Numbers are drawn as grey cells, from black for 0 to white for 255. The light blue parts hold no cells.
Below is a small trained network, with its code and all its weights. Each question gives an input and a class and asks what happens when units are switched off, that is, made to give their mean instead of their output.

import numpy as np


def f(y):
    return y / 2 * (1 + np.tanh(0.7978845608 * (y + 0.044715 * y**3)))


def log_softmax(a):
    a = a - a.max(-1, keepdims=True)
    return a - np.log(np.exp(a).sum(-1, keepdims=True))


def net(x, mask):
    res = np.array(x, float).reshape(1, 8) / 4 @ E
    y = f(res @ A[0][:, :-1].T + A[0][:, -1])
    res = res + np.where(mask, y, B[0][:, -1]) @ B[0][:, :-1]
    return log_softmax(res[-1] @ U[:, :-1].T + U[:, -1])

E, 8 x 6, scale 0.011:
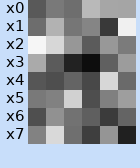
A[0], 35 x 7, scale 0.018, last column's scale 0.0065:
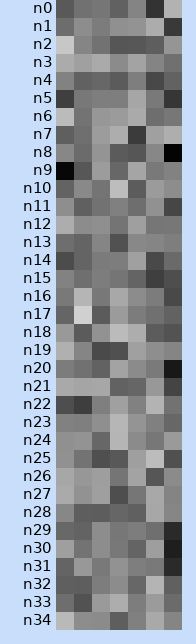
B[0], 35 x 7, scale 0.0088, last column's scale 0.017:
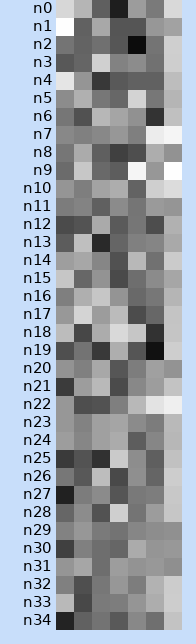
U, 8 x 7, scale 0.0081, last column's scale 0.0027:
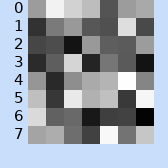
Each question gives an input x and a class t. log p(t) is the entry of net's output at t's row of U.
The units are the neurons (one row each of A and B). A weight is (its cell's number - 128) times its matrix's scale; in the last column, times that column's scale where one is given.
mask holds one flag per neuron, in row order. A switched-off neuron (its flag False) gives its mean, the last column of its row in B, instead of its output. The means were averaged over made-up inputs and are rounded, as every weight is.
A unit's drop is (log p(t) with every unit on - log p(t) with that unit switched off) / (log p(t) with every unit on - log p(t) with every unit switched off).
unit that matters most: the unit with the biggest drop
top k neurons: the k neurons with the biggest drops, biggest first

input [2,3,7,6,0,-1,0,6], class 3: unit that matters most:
n21
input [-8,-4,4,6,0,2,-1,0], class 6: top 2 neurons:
[n4 n2]
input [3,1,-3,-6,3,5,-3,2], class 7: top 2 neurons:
[n9 n5]
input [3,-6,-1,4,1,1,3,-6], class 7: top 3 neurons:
[n10 n7 n9]
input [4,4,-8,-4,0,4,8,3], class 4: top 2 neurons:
[n7 n10]
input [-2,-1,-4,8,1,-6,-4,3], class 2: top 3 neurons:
[n25 n19 n28]
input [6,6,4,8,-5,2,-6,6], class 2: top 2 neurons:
[n19 n25]
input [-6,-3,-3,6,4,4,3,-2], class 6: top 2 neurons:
[n0 n4]
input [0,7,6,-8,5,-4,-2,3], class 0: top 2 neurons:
[n17 n16]
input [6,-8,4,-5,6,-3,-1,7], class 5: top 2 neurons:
[n18 n6]
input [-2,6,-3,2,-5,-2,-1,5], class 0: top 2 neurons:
[n17 n22]
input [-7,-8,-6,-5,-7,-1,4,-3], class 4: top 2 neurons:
[n7 n19]
